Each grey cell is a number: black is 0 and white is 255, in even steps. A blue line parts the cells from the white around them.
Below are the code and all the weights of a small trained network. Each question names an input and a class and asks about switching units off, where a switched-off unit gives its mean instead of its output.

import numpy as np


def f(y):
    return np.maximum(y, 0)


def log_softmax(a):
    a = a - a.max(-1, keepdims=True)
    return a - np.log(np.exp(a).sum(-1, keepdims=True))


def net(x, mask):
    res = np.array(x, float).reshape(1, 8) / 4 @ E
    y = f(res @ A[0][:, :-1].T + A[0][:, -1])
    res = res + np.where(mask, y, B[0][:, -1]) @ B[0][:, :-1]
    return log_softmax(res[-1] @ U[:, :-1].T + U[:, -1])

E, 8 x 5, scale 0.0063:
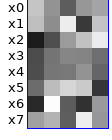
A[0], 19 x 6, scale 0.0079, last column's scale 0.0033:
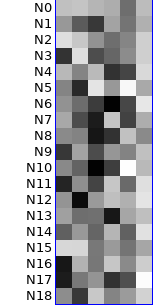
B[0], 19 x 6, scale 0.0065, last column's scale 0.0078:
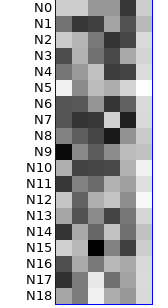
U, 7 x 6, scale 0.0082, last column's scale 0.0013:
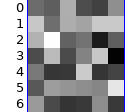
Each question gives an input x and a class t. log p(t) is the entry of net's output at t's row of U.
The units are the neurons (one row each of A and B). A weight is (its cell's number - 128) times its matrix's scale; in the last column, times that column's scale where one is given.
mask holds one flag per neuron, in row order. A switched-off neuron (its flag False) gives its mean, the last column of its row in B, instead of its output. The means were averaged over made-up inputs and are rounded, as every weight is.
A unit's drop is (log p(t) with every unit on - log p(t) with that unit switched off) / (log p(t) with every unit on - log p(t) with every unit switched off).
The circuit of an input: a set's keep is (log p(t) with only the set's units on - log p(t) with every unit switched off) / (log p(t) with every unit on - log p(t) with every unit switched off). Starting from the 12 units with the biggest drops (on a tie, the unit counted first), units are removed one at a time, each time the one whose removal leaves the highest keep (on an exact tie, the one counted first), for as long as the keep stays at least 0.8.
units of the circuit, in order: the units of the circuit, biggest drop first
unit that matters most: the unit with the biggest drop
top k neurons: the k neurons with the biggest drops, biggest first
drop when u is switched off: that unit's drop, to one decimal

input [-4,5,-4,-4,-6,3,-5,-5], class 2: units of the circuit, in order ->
N2; N0
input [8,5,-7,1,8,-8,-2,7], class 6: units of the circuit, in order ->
N10; N8
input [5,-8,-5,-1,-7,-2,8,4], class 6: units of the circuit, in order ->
N8; N10
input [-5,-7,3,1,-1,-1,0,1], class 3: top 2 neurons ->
N9; N16
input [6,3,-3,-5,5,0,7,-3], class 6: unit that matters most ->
N8
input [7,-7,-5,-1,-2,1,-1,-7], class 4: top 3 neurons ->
N7; N1; N3
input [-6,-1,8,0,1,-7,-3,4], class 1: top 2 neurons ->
N5; N12
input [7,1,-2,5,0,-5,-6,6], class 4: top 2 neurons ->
N7; N1
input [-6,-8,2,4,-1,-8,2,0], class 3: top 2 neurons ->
N9; N11
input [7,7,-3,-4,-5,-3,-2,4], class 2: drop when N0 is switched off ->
0.1
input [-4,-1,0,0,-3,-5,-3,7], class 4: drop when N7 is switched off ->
0.2
